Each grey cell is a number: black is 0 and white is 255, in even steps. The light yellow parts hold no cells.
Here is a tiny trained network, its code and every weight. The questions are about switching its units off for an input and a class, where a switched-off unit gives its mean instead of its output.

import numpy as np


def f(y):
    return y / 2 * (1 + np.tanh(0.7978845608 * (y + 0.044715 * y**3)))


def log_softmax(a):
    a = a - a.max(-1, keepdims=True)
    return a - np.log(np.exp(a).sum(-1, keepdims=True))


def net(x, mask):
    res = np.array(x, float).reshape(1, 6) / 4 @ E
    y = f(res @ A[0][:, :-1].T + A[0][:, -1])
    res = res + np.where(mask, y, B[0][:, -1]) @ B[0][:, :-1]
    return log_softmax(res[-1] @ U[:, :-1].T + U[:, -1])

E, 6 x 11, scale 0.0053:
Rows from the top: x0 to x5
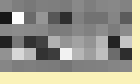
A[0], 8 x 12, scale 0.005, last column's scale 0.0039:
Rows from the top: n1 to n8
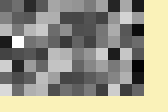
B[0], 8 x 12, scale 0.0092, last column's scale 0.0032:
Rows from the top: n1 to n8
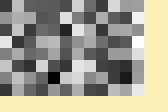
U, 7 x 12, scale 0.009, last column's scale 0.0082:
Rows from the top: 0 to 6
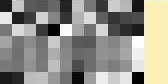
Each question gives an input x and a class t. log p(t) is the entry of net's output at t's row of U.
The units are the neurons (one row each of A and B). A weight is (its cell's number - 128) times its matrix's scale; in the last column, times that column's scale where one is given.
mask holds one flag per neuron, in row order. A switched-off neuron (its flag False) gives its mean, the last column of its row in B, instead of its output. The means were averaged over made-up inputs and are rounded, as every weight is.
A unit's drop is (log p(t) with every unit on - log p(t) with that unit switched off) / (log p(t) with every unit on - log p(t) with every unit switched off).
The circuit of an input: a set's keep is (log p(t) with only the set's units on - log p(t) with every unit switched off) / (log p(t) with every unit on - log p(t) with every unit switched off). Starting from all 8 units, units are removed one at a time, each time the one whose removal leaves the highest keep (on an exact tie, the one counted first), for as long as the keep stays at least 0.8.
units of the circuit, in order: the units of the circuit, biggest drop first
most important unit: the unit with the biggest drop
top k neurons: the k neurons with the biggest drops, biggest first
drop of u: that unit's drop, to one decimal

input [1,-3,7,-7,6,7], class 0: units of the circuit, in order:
(n8; n3)
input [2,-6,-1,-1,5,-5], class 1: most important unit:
n6
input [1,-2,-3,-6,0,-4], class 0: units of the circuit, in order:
(n8; n3)
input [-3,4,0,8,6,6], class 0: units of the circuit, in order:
(n1; n5)
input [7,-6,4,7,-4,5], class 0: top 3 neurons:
(n1; n5; n4)
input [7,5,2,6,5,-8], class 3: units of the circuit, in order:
(n4; n7)
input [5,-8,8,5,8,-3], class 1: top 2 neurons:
(n6; n2)
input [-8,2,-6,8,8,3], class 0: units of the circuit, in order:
(n5; n1)
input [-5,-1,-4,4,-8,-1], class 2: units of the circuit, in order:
(n7; n2)
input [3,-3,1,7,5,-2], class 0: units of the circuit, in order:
(n1; n5)
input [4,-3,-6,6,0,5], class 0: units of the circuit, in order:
(n1; n5)
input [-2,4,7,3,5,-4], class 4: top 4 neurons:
(n2; n7; n6; n4)
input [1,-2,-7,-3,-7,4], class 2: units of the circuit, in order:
(n2; n7)
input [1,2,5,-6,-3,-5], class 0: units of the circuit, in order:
(n8)
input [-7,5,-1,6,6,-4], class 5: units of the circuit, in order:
(n4; n2)
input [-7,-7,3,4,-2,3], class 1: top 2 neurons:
(n6; n8)
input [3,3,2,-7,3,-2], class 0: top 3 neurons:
(n8; n3; n2)
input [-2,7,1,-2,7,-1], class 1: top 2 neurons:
(n4; n2)
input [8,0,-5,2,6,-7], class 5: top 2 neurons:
(n2; n7)
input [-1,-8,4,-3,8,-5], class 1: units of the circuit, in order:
(n6)
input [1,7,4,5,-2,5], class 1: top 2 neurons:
(n4; n8)
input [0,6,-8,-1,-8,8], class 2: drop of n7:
0.4
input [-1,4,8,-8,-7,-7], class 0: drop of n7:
0.0
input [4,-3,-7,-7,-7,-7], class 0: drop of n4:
0.1
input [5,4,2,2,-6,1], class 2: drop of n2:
0.4
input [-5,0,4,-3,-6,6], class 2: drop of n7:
0.3
